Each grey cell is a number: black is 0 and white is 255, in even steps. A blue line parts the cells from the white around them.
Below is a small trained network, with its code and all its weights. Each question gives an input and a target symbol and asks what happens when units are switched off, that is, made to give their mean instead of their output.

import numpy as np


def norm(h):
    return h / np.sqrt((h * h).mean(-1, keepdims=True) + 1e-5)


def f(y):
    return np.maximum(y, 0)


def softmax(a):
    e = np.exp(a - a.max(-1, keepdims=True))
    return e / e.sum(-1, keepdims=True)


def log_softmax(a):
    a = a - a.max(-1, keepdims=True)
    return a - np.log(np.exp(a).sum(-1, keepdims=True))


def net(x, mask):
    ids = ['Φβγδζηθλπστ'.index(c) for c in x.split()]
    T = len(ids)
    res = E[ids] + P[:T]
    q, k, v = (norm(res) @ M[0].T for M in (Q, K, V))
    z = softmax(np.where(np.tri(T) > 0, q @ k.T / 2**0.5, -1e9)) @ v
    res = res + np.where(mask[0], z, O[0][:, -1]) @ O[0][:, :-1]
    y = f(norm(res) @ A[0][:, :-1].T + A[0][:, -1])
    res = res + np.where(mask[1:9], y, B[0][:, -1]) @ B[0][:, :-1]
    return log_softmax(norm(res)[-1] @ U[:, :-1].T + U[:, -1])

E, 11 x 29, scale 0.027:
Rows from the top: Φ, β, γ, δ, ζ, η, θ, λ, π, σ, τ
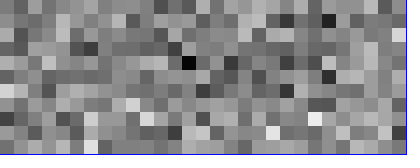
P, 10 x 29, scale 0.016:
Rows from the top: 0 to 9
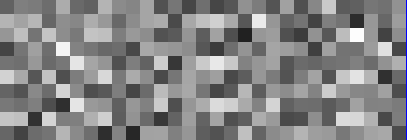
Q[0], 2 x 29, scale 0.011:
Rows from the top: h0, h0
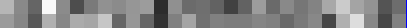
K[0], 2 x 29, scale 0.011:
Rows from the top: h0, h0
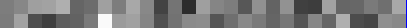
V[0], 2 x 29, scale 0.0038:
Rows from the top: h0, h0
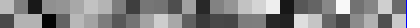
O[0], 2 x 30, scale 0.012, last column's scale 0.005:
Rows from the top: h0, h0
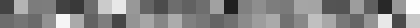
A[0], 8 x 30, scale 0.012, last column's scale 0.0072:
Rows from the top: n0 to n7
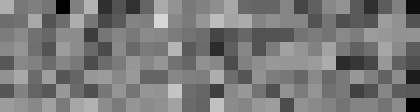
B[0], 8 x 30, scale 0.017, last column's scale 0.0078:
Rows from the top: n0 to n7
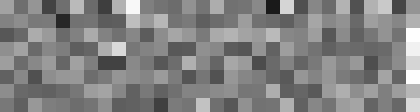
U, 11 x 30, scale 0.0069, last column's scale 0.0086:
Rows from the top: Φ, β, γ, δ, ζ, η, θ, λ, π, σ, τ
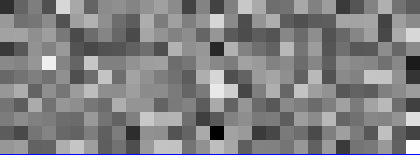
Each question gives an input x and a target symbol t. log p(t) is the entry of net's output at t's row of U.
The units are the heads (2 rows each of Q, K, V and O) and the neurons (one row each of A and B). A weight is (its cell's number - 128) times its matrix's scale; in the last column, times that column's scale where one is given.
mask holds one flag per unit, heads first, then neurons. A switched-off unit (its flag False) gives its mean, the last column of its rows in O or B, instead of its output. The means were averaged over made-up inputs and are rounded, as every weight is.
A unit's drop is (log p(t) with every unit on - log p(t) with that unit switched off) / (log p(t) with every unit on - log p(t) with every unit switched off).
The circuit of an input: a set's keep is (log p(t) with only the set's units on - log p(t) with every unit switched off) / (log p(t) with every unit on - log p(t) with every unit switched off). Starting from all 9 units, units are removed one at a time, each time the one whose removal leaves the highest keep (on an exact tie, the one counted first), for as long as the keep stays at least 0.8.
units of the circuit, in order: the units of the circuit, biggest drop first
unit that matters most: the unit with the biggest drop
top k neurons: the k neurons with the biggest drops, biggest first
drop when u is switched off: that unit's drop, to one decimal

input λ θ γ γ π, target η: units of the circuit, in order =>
(n7; n4)
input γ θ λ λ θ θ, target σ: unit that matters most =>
n5
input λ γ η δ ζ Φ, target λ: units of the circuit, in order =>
(n0; h0)
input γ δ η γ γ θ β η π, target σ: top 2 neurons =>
(n5; n7)
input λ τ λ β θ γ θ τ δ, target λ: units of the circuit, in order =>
(n0; h0)
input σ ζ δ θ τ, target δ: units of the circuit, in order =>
(h0; n4; n7)
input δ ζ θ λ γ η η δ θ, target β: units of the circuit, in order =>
(h0; n5)
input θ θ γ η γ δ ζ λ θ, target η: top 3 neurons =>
(n7; n5; n4)
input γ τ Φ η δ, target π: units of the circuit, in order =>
(n1; h0)
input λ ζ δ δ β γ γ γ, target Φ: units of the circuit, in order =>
(h0; n5; n2)
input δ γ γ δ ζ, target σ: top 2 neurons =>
(n7; n5)
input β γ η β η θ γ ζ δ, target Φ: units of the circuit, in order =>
(n5; h0)
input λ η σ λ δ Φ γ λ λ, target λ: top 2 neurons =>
(n0; n4)
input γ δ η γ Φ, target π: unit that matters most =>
n1
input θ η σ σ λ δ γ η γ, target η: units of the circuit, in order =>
(h0; n5)
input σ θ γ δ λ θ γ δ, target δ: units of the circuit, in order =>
(h0; n4)
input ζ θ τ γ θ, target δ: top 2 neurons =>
(n7; n4)
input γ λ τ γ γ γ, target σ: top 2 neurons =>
(n5; n2)
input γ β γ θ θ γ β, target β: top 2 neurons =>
(n6; n5)
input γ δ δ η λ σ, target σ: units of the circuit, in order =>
(n5)
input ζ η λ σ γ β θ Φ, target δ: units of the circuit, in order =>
(h0; n4; n7)
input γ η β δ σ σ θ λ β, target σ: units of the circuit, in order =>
(n5; h0)
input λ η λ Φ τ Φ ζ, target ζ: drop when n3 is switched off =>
0.1
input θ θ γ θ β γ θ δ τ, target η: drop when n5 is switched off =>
0.1
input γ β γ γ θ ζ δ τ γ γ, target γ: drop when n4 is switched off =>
0.0
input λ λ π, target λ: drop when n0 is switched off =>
1.0
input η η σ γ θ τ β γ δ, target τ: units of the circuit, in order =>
(h0)
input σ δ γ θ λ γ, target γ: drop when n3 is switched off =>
-0.1
